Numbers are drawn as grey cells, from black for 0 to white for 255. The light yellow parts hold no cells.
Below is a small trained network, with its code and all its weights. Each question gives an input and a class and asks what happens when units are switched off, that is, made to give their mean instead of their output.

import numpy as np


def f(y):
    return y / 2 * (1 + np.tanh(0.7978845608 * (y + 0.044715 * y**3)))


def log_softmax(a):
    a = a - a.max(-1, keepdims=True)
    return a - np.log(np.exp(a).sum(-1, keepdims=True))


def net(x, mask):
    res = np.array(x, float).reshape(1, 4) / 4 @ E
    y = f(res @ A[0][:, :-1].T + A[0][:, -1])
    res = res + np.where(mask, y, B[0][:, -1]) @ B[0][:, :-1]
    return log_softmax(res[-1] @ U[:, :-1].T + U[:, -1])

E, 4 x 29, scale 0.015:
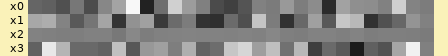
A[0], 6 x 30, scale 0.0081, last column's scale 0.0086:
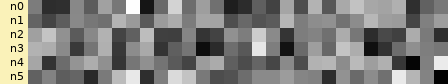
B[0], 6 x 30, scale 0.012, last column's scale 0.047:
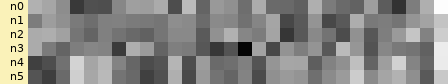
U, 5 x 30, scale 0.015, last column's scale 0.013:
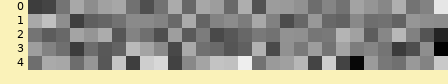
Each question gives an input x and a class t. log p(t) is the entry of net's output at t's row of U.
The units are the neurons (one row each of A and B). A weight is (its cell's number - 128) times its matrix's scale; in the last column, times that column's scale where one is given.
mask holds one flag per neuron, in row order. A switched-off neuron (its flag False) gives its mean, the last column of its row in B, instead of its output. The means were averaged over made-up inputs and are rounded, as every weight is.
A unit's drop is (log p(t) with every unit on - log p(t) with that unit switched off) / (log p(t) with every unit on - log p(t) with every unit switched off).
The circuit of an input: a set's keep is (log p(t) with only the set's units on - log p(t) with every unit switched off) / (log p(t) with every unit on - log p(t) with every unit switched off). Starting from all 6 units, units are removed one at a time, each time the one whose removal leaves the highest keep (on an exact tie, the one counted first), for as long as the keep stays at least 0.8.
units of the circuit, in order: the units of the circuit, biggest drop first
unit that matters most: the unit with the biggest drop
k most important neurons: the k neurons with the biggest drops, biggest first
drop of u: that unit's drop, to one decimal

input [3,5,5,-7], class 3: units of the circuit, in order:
n0
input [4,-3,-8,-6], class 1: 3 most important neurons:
n0, n1, n3
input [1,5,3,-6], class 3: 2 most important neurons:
n0, n5
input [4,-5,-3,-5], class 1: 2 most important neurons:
n0, n1
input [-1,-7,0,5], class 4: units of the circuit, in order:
n3, n5
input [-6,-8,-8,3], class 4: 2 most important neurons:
n4, n3
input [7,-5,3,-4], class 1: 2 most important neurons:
n0, n1
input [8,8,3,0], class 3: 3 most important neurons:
n0, n4, n3
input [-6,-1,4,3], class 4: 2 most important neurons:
n3, n4
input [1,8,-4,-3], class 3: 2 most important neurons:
n3, n5
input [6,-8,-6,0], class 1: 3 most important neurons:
n4, n0, n1
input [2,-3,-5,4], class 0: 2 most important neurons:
n3, n0
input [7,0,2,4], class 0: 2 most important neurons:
n3, n5
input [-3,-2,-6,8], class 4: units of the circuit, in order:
n3
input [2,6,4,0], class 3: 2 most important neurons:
n4, n3
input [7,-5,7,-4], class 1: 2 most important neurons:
n0, n1
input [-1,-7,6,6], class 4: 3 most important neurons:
n4, n3, n5
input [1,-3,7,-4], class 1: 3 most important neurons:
n0, n5, n3
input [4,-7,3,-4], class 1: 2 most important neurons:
n0, n1
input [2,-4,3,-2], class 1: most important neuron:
n3
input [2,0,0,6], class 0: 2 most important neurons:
n3, n0
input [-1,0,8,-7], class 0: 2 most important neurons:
n4, n3
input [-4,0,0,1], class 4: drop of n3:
0.6
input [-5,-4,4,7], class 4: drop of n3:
0.1
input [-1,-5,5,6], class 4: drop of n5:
0.1
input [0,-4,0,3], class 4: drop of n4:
0.5
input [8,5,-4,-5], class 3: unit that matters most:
n0
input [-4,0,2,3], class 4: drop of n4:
0.3
